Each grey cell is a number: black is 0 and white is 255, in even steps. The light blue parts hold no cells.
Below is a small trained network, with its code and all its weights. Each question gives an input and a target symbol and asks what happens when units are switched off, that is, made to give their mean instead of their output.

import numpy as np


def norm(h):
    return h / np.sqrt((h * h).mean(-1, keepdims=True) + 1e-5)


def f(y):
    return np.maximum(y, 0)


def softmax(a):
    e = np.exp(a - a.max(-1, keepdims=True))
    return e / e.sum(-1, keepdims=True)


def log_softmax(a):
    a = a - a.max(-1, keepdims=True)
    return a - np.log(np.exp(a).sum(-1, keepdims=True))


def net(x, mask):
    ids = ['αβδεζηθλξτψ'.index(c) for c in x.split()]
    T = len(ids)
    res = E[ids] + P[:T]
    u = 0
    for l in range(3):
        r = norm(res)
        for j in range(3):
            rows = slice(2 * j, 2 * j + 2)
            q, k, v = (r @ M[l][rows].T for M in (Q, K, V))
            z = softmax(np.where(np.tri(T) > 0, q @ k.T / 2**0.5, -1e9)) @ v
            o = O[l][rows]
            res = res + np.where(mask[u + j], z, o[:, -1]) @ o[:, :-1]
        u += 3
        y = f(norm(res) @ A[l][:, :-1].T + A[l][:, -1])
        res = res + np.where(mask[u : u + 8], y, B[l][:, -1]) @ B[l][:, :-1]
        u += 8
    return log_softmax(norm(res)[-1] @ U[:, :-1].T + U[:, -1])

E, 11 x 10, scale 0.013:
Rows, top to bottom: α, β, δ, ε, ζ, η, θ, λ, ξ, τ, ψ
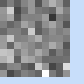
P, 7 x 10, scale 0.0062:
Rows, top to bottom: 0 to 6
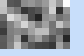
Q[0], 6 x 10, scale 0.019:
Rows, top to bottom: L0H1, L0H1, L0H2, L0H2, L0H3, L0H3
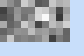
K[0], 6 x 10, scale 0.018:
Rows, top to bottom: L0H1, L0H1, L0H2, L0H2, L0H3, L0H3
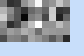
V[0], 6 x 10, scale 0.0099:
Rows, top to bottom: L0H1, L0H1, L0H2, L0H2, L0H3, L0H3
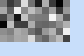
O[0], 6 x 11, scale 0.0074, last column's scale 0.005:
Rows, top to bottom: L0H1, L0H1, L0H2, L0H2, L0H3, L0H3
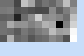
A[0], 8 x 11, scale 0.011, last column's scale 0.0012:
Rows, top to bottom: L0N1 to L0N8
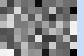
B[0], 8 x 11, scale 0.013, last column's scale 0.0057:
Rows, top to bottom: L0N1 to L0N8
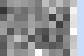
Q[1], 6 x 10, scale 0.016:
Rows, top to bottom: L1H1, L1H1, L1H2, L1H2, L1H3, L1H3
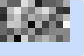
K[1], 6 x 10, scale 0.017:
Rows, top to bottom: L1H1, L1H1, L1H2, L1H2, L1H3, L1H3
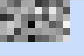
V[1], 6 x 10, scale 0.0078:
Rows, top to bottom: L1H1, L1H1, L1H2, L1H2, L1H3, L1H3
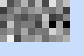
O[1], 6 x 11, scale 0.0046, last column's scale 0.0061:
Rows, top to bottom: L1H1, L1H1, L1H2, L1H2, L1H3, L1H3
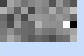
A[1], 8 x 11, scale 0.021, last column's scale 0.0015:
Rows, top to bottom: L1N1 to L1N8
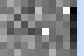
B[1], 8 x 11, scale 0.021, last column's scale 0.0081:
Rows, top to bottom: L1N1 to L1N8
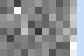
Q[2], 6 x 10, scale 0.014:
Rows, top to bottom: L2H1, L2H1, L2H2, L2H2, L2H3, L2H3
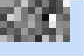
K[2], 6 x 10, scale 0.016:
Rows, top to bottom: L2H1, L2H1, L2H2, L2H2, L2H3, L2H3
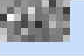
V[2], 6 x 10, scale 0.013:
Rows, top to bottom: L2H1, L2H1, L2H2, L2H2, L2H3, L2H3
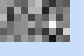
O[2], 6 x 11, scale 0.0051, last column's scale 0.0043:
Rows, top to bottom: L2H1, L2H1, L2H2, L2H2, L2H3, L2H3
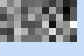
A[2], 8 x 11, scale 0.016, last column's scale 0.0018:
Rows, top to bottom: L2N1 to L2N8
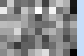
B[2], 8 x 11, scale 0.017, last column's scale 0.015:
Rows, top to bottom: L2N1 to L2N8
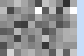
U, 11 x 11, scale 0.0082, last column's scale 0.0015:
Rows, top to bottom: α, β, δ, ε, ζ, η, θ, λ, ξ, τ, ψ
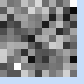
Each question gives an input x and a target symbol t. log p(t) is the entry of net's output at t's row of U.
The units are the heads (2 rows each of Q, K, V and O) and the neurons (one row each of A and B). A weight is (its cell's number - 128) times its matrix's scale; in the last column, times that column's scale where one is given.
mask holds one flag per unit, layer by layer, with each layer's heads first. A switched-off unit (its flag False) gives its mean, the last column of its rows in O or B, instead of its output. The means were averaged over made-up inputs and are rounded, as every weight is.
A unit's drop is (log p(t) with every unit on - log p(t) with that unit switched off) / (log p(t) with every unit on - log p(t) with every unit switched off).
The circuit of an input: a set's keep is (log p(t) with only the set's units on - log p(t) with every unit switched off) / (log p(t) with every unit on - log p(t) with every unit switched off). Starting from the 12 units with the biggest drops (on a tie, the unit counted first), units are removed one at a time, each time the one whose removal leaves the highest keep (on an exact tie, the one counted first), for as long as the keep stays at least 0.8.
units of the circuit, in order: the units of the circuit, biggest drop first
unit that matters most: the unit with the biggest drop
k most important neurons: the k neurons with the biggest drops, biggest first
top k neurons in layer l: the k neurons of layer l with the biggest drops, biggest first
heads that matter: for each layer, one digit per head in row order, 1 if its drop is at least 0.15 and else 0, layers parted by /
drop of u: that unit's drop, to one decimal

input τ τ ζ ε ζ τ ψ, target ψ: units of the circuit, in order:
[L1N5]
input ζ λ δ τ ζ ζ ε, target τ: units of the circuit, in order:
[L0H2 L2N5]
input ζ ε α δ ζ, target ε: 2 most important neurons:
[L2N7 L2N2]
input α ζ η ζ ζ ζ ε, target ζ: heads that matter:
010 / 000 / 000
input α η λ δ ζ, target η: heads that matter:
100 / 000 / 000
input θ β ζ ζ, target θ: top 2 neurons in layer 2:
[L2N1 L2N2]
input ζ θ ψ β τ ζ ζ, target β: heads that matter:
110 / 000 / 000
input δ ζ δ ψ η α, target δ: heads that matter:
100 / 000 / 000
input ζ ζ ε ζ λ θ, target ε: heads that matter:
110 / 000 / 000
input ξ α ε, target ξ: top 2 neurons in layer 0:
[L0N5 L0N8]
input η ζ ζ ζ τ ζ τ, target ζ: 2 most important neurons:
[L0N3 L2N2]
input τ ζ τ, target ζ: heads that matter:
000 / 010 / 000
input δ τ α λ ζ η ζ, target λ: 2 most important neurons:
[L2N4 L0N1]
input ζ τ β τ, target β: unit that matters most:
L1H2
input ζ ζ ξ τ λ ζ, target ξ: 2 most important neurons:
[L1N4 L2N2]
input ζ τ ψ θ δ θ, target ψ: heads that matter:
100 / 000 / 100
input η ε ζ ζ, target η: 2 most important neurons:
[L2N6 L2N2]
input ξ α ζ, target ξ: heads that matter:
010 / 000 / 000
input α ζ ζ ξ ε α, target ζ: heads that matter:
010 / 000 / 000
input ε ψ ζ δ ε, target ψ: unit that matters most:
L0H1
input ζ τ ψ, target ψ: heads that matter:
000 / 000 / 000
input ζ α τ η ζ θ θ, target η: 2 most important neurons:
[L2N6 L2N2]
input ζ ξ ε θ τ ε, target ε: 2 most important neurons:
[L2N2 L2N7]
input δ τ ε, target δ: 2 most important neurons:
[L2N2 L1N6]
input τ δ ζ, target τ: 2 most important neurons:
[L2N5 L2N2]
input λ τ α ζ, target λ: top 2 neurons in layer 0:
[L0N5 L0N1]
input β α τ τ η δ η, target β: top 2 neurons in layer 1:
[L1N3 L1N6]
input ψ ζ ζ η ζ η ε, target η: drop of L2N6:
0.4
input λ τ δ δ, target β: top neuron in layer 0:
[L0N3]
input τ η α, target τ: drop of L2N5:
0.2
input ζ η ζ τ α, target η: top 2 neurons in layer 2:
[L2N6 L2N2]
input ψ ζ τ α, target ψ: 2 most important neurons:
[L2N2 L1N3]
